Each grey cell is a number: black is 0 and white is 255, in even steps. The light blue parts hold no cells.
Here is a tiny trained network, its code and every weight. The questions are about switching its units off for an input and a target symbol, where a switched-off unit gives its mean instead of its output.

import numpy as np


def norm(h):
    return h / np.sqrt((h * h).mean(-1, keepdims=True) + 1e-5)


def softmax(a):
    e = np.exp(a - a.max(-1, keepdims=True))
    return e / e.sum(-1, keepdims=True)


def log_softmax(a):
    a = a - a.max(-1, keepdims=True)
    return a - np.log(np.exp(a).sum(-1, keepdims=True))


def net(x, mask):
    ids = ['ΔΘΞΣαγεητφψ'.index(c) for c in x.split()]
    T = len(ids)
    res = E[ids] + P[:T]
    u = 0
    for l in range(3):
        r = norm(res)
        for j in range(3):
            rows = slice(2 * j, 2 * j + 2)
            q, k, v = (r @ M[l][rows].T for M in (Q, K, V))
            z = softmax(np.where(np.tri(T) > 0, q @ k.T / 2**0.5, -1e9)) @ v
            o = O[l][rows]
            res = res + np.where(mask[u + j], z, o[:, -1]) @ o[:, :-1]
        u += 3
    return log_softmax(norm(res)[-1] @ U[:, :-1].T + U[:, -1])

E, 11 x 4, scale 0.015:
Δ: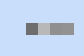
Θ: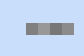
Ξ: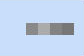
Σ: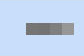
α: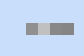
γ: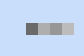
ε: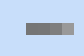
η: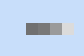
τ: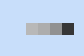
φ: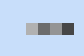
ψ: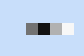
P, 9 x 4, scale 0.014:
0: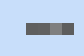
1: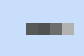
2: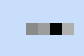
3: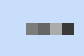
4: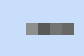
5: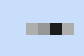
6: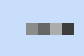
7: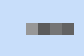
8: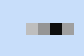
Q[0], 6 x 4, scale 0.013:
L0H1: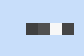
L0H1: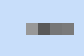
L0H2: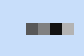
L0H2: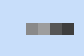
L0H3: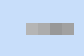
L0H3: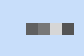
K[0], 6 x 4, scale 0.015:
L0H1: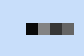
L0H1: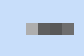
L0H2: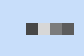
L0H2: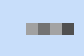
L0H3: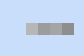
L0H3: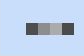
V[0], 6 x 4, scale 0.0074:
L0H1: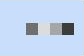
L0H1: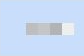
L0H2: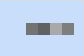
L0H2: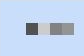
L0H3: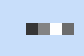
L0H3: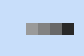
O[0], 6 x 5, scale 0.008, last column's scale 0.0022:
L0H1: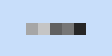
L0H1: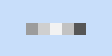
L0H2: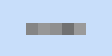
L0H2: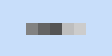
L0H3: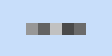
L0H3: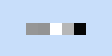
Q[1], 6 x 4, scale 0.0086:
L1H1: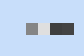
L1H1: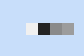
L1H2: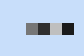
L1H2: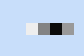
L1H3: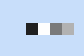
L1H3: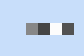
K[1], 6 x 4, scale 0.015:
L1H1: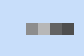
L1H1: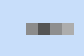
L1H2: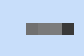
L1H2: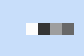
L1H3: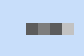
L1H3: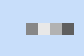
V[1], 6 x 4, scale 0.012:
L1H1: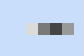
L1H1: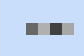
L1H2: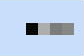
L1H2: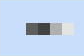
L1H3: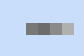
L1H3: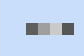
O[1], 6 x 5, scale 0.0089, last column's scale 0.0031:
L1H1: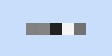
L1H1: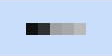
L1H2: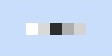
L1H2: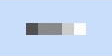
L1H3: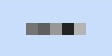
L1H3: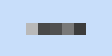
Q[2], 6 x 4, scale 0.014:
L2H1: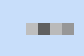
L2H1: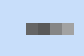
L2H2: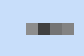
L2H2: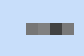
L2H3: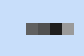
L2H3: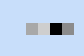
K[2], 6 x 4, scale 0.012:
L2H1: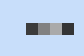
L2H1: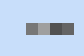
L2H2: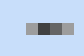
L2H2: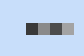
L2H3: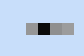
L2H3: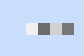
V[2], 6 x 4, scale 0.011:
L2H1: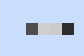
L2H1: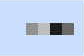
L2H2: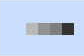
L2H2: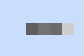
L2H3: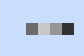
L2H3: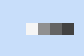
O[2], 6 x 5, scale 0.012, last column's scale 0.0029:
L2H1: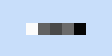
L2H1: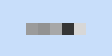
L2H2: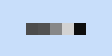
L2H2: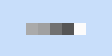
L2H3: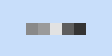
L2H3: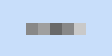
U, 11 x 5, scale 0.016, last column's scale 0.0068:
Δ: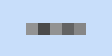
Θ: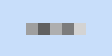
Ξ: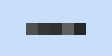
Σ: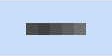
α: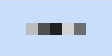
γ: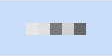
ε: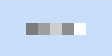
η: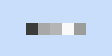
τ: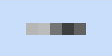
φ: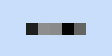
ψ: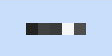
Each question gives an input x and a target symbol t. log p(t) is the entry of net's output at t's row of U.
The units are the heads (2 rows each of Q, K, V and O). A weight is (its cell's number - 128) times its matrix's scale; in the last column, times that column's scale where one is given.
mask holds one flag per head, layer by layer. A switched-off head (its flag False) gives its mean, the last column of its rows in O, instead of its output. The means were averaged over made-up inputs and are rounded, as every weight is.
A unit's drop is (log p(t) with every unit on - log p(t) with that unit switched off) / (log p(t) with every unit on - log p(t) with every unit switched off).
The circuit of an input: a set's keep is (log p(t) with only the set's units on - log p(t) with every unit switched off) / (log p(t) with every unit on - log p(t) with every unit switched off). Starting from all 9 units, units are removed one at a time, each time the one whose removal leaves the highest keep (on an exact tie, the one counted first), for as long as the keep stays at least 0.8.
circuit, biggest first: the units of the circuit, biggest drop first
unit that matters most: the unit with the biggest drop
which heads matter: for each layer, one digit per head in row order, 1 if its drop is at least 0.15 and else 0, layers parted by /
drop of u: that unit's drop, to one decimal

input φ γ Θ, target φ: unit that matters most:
L1H2
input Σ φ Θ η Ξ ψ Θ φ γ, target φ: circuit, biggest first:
(L1H2, L2H2)
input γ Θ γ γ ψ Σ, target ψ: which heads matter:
000 / 010 / 001
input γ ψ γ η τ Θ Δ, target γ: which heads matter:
000 / 010 / 000
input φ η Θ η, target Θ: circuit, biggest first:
(L0H3, L1H3)
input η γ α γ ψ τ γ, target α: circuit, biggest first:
(L2H1, L1H3)
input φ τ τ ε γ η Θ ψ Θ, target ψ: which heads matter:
000 / 110 / 001
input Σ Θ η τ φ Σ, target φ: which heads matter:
000 / 010 / 000
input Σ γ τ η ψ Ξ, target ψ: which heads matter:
000 / 000 / 001
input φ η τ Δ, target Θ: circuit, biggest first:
(L0H3, L1H2, L2H1)
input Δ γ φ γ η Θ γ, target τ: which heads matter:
101 / 011 / 000
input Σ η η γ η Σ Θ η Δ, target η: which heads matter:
100 / 010 / 100
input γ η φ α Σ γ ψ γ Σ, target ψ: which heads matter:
000 / 110 / 001
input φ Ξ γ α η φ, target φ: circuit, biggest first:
(L1H2)
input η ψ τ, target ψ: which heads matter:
000 / 100 / 000
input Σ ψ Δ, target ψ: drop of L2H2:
-0.1
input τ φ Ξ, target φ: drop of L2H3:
-0.1
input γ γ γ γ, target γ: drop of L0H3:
0.2
